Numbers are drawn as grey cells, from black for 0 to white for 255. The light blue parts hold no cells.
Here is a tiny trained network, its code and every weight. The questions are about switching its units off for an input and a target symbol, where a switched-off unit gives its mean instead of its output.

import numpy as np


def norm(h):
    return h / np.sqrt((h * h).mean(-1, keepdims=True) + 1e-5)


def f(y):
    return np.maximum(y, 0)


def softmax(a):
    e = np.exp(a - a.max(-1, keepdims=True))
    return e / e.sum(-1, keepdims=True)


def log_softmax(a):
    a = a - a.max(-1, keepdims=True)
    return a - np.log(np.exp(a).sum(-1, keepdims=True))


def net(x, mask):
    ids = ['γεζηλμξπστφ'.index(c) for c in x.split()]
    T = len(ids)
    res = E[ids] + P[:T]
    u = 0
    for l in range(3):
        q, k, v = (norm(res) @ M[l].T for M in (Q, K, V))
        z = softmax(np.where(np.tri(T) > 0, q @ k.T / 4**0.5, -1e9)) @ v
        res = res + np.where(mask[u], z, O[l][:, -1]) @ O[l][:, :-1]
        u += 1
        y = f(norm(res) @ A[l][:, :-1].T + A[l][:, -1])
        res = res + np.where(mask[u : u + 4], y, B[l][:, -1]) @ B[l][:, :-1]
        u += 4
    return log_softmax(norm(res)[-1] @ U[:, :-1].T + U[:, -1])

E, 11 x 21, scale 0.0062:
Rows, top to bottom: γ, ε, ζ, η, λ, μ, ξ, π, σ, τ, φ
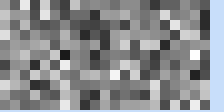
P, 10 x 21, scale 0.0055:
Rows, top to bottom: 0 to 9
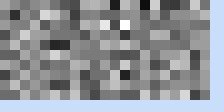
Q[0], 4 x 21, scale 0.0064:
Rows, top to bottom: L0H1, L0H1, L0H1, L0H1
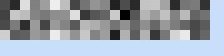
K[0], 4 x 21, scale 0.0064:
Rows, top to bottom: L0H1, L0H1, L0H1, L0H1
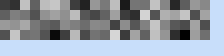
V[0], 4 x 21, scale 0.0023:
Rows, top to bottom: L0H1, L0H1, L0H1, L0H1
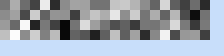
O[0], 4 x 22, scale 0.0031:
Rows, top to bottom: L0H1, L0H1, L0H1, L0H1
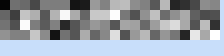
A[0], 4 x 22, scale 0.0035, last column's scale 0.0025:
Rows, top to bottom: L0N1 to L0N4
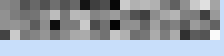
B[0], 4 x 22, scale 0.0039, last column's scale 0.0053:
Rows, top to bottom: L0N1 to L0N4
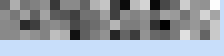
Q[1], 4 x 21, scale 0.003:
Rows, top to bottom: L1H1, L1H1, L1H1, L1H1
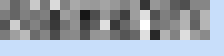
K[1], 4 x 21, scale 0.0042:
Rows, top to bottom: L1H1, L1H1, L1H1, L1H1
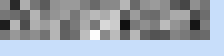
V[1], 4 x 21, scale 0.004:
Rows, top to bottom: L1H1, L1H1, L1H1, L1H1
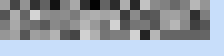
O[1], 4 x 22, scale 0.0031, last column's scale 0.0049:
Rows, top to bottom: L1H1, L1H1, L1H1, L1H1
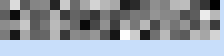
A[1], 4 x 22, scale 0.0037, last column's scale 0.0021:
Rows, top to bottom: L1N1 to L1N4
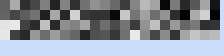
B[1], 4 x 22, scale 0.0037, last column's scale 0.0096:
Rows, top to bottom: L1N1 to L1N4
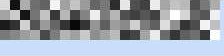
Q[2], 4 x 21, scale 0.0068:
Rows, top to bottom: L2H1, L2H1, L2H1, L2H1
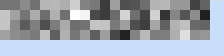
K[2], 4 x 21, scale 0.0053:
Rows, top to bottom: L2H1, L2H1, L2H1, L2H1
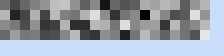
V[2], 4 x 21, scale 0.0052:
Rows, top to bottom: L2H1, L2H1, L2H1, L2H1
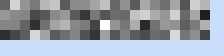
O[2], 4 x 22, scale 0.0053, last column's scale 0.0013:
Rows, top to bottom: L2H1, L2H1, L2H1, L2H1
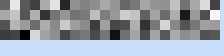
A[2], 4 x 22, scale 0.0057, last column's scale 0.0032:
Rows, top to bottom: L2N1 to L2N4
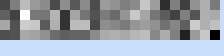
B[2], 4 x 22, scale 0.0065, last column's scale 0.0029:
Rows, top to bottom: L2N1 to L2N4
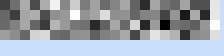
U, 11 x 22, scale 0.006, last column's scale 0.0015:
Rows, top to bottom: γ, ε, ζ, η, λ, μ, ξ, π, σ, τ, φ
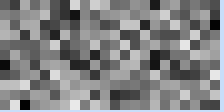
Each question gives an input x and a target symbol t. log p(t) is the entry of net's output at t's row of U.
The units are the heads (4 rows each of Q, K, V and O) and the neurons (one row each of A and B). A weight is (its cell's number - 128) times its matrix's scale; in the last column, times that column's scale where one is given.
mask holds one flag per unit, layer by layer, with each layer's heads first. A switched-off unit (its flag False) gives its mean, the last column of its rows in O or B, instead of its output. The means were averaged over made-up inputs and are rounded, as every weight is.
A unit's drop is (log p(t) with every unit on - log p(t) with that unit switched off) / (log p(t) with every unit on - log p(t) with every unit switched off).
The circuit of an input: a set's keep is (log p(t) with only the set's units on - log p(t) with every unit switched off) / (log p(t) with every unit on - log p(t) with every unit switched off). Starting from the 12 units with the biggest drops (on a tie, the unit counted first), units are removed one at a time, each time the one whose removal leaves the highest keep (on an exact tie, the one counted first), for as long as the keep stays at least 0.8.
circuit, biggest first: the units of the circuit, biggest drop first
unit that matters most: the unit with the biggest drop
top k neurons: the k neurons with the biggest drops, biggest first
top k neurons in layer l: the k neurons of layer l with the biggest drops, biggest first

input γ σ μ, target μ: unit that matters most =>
L1N2
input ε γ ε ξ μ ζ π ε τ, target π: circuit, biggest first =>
L0H1, L1N2
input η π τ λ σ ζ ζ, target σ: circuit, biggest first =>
L1N3, L2H1
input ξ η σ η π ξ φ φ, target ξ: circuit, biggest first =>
L1H1, L1N2
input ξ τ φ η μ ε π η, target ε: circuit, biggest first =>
L0H1, L2N4
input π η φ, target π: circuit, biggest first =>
L0H1, L1N2
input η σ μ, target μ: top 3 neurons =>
L1N2, L1N4, L2N3
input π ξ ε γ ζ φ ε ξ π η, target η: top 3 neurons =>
L1N2, L1N4, L0N4
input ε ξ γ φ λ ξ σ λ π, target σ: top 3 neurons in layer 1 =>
L1N3, L1N2, L1N4
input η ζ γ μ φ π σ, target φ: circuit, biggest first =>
L2H1, L0H1
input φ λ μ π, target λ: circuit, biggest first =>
L2H1, L0H1
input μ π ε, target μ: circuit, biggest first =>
L0H1, L2H1, L2N3
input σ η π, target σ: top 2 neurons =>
L0N1, L1N3
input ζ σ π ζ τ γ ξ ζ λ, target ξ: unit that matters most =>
L1N2
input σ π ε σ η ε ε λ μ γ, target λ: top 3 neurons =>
L1N2, L0N1, L1N3
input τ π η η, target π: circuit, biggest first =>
L0H1, L1N2
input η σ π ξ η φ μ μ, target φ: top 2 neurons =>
L1N2, L0N1
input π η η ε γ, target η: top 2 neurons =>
L1N2, L0N1
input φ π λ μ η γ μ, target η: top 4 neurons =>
L1N2, L0N2, L1N4, L1N3
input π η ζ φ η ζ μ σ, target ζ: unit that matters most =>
L1H1
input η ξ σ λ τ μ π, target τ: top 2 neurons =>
L1N4, L0N1
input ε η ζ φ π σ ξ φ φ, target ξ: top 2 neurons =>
L1N2, L1N1
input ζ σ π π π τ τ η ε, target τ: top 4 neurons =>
L1N2, L1N3, L1N4, L0N4
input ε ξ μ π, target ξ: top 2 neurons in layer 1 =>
L1N4, L1N2
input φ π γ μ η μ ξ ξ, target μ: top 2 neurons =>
L1N2, L1N3
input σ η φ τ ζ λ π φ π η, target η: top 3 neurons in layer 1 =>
L1N2, L1N4, L1N1
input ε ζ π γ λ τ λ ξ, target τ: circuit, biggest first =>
L0H1
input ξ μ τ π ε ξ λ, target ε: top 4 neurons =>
L1N2, L2N4, L1N1, L0N1
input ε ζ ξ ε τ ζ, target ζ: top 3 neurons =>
L1N1, L1N4, L1N2
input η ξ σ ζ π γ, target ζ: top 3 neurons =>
L1N2, L0N1, L1N3
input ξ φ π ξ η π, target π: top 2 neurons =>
L1N2, L0N1
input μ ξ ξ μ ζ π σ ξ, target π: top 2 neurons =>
L1N2, L0N1
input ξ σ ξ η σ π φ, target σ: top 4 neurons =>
L1N2, L0N1, L1N3, L1N4
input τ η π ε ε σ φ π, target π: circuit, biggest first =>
L1N2
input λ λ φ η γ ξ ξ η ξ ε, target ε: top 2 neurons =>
L1N3, L2N4
